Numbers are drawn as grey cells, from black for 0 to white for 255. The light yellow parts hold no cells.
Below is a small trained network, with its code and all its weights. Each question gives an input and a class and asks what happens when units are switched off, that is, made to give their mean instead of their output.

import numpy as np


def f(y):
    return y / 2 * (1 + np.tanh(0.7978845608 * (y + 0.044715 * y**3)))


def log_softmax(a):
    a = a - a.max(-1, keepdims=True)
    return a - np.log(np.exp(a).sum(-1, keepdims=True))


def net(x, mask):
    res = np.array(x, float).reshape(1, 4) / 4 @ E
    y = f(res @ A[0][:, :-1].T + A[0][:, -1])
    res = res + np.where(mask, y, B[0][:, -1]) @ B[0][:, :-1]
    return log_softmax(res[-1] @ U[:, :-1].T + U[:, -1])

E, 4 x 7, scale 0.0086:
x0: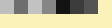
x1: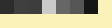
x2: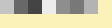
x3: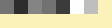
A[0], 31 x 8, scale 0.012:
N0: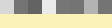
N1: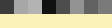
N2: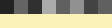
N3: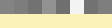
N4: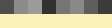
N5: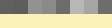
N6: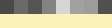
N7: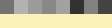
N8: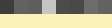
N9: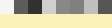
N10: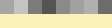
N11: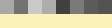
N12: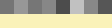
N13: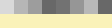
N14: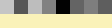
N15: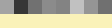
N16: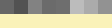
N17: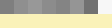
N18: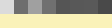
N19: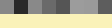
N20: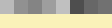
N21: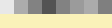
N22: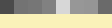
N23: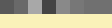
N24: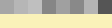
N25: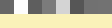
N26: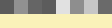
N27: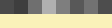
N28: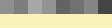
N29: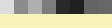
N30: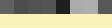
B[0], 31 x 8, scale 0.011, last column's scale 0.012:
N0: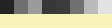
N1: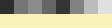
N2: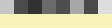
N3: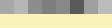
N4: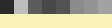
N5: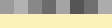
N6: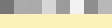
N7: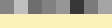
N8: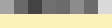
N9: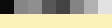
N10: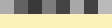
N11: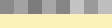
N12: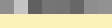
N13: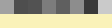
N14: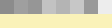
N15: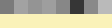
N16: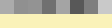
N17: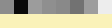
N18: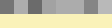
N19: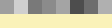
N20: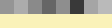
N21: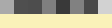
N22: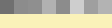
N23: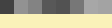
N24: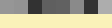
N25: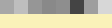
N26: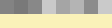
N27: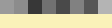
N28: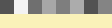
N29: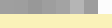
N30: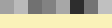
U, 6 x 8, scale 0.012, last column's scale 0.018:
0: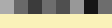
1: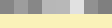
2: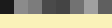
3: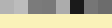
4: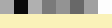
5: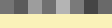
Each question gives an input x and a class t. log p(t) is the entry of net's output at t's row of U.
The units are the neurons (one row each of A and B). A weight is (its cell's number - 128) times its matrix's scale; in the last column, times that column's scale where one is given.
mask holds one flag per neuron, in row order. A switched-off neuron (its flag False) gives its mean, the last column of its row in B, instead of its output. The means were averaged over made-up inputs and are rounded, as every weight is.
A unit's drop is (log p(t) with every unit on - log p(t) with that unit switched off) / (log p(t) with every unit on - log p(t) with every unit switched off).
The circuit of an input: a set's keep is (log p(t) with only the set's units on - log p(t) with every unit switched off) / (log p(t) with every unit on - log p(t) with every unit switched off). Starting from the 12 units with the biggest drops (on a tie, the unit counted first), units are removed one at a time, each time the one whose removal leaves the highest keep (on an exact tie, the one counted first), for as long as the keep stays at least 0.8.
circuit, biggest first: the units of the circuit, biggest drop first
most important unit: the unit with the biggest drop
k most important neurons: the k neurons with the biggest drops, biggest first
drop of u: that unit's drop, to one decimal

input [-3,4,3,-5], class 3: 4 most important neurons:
N25; N20; N21; N10
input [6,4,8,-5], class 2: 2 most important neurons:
N0; N9
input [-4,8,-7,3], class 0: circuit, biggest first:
N2
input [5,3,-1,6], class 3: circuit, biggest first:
N30; N19
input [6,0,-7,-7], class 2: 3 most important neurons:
N1; N4; N23
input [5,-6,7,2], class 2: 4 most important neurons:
N9; N0; N2; N8
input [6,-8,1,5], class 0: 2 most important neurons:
N21; N13
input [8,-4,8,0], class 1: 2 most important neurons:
N14; N29
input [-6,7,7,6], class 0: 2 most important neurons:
N2; N27
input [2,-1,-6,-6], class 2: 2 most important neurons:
N1; N4
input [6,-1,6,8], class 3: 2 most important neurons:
N30; N19
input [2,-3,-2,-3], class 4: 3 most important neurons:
N2; N27; N8
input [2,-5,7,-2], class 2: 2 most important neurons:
N9; N0
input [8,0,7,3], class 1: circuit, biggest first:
N14
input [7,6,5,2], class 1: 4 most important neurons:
N14; N29; N11; N21
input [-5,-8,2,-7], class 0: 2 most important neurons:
N10; N21
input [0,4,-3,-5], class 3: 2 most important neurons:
N25; N21
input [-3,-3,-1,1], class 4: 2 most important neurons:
N2; N14
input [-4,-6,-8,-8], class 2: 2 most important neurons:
N1; N4
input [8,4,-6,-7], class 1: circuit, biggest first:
N29
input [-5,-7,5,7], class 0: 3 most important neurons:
N10; N21; N13
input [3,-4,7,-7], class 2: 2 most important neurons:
N0; N9
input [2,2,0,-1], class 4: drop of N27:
0.0
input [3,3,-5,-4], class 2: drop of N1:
0.2
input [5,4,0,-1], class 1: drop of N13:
0.1
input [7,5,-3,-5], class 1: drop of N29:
0.1
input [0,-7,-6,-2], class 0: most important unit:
N10
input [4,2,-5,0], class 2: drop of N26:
0.2
